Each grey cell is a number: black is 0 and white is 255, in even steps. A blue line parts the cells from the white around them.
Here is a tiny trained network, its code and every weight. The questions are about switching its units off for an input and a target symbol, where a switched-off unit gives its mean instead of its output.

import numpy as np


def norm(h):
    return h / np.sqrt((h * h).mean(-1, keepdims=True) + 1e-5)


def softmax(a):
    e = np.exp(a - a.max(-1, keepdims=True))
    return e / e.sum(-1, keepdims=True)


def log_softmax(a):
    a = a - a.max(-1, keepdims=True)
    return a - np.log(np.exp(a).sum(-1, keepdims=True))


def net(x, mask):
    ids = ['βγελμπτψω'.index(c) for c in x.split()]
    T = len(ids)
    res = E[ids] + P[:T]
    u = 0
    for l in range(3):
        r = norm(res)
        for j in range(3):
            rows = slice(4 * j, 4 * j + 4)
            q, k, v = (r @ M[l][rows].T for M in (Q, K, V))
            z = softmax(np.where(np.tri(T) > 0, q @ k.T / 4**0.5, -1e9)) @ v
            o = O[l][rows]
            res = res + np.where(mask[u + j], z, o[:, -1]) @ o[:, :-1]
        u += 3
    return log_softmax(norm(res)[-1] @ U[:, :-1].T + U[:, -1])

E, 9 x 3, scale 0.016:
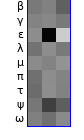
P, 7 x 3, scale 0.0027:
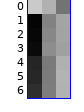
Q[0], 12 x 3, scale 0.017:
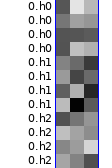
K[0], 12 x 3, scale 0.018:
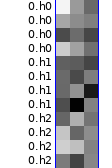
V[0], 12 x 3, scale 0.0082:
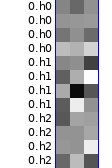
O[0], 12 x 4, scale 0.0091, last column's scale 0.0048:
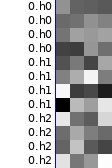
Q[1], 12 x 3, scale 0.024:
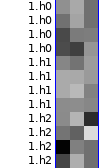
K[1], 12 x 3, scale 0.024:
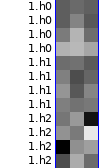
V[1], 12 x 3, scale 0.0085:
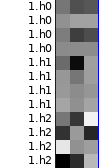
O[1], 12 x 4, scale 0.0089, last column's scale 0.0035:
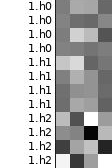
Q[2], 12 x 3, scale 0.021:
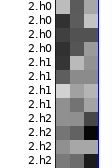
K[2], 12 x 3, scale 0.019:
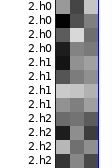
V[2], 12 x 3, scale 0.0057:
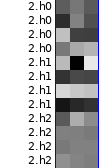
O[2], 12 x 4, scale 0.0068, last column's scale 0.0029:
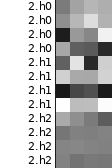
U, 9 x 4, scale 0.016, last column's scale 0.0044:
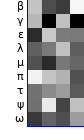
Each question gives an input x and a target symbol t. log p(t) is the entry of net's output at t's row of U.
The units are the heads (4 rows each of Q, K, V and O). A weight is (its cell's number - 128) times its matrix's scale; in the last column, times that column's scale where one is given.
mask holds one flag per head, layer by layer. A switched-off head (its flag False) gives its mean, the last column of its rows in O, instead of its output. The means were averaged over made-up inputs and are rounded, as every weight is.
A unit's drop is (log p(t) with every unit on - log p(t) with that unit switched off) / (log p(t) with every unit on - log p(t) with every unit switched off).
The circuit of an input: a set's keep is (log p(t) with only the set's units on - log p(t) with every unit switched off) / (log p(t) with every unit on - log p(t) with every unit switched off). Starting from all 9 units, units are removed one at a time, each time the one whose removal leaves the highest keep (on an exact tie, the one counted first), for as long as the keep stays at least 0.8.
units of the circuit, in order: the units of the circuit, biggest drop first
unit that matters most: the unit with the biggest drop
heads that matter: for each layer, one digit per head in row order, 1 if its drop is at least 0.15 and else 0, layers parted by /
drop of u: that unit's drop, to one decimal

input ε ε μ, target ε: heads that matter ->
011 / 000 / 010
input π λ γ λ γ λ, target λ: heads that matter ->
010 / 000 / 000
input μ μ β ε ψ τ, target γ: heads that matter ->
100 / 001 / 000
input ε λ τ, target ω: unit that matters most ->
2.h1
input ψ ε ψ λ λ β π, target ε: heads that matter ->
110 / 000 / 010
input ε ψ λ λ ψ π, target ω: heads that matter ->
010 / 001 / 010
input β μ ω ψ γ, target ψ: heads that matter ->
010 / 001 / 000
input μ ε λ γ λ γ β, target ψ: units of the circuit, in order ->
(1.h2 0.h0)
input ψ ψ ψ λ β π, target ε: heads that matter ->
010 / 000 / 010
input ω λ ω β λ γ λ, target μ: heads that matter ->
010 / 001 / 010
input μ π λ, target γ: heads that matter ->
110 / 001 / 000
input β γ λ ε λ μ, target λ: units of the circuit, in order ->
(2.h1 1.h2)
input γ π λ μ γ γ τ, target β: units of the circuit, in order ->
(1.h2 0.h1)
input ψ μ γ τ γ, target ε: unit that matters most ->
0.h0
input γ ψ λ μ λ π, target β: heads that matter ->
000 / 001 / 000
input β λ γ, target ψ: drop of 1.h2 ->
0.7
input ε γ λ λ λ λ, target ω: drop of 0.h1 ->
0.4
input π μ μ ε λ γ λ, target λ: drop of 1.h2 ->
0.1
